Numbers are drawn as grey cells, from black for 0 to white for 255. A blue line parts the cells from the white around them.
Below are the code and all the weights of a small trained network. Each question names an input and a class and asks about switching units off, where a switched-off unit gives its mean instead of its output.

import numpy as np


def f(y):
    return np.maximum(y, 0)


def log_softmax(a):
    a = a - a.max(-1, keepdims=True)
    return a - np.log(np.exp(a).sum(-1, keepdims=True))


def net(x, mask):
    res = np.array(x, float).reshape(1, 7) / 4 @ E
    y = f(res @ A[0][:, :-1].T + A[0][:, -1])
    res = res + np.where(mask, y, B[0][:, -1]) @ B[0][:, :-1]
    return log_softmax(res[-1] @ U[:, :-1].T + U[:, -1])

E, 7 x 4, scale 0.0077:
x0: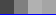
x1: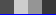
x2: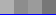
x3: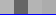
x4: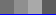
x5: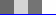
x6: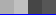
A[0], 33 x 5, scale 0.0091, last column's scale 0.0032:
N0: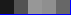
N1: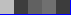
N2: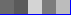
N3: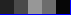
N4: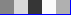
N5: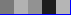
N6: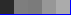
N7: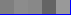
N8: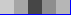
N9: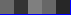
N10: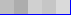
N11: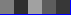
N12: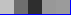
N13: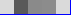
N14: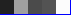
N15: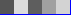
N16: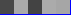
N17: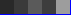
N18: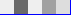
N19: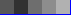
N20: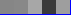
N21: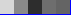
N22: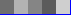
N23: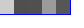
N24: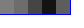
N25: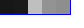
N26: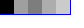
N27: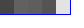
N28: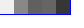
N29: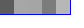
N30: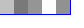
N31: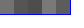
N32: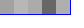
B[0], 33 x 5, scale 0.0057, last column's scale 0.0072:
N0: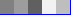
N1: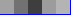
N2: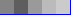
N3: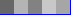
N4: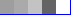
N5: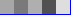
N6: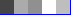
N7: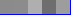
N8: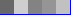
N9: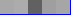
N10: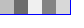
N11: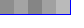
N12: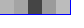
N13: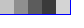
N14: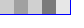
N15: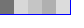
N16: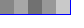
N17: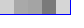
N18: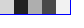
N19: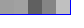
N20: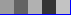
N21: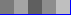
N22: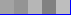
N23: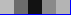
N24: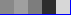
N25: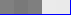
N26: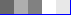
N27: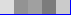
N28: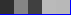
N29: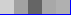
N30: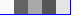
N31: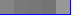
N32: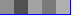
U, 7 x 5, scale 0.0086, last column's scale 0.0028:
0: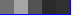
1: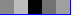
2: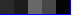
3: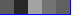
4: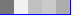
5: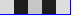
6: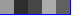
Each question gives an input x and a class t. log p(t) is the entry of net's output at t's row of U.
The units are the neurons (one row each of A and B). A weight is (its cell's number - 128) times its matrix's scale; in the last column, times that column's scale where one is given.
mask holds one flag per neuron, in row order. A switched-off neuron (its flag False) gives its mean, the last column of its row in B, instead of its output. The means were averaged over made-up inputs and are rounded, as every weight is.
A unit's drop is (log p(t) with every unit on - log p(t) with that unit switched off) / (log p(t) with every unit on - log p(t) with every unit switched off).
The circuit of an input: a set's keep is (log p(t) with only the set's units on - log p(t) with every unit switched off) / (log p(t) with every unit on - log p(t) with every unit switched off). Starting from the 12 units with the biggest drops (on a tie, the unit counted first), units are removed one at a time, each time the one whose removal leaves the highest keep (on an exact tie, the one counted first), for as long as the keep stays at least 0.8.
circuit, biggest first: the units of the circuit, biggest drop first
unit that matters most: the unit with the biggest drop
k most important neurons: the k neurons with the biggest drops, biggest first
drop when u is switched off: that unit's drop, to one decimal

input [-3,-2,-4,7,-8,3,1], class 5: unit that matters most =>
N30
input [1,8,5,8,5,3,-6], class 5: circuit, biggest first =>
N18; N10
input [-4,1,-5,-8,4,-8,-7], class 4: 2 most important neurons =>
N3; N18
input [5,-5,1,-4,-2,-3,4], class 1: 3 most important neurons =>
N18; N10; N30
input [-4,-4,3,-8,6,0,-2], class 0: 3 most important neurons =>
N18; N30; N10
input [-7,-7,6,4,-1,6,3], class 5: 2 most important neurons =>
N30; N18
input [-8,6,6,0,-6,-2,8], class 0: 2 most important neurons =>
N5; N24
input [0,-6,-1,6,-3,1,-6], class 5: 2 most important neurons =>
N30; N18
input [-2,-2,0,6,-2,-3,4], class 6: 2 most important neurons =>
N28; N4
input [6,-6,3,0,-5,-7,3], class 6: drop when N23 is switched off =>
0.2
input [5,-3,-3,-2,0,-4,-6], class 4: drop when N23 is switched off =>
0.0
